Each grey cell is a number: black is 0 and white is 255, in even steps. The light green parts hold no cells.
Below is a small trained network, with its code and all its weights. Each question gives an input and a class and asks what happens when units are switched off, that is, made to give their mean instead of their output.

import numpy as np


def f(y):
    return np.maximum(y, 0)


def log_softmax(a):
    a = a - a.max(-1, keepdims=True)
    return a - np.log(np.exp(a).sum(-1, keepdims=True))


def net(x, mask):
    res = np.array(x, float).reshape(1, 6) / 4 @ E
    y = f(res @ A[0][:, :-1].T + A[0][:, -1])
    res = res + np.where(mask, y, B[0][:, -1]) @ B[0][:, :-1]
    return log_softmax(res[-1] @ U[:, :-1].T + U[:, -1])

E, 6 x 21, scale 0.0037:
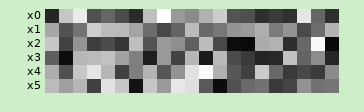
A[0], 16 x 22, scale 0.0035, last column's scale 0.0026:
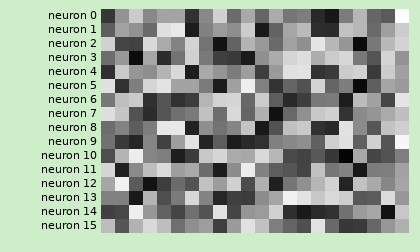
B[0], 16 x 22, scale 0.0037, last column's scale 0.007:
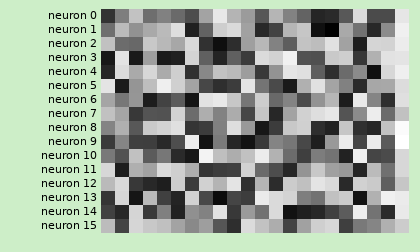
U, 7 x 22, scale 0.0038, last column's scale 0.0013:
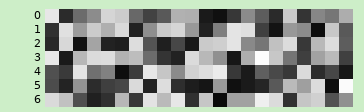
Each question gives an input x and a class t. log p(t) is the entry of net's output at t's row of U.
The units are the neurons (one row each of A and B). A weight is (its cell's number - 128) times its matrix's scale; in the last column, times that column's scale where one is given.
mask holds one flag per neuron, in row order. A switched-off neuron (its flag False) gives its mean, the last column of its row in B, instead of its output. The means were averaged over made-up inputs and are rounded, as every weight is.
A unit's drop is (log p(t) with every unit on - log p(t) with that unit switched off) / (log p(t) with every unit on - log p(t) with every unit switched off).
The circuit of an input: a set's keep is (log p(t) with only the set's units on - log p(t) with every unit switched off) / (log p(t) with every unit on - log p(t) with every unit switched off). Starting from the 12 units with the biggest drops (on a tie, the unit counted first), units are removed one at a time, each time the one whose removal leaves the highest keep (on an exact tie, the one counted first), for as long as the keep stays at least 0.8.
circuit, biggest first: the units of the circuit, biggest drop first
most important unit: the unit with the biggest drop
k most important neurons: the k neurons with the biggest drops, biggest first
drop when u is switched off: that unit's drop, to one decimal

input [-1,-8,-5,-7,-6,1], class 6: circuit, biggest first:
neuron 12
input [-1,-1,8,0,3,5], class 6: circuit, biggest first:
neuron 6; neuron 7
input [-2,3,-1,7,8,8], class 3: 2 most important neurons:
neuron 15; neuron 5
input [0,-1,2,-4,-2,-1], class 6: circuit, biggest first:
neuron 12; neuron 7
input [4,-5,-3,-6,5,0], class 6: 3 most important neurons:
neuron 12; neuron 7; neuron 14
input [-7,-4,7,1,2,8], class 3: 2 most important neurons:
neuron 5; neuron 11
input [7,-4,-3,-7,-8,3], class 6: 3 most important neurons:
neuron 12; neuron 6; neuron 7
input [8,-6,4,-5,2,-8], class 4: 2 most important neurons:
neuron 14; neuron 10
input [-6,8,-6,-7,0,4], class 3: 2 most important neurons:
neuron 5; neuron 2
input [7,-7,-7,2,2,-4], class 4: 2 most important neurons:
neuron 10; neuron 14
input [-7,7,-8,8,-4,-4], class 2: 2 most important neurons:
neuron 13; neuron 3
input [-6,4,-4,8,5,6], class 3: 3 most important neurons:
neuron 15; neuron 5; neuron 2
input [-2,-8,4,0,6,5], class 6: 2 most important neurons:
neuron 7; neuron 12
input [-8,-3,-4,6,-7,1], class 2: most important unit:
neuron 9
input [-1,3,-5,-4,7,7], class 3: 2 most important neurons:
neuron 15; neuron 5
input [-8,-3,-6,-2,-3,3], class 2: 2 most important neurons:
neuron 13; neuron 3
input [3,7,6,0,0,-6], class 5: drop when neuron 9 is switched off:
0.2
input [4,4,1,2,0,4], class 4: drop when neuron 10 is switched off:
0.1
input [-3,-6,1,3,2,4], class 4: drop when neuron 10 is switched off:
-0.1
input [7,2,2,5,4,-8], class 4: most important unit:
neuron 10
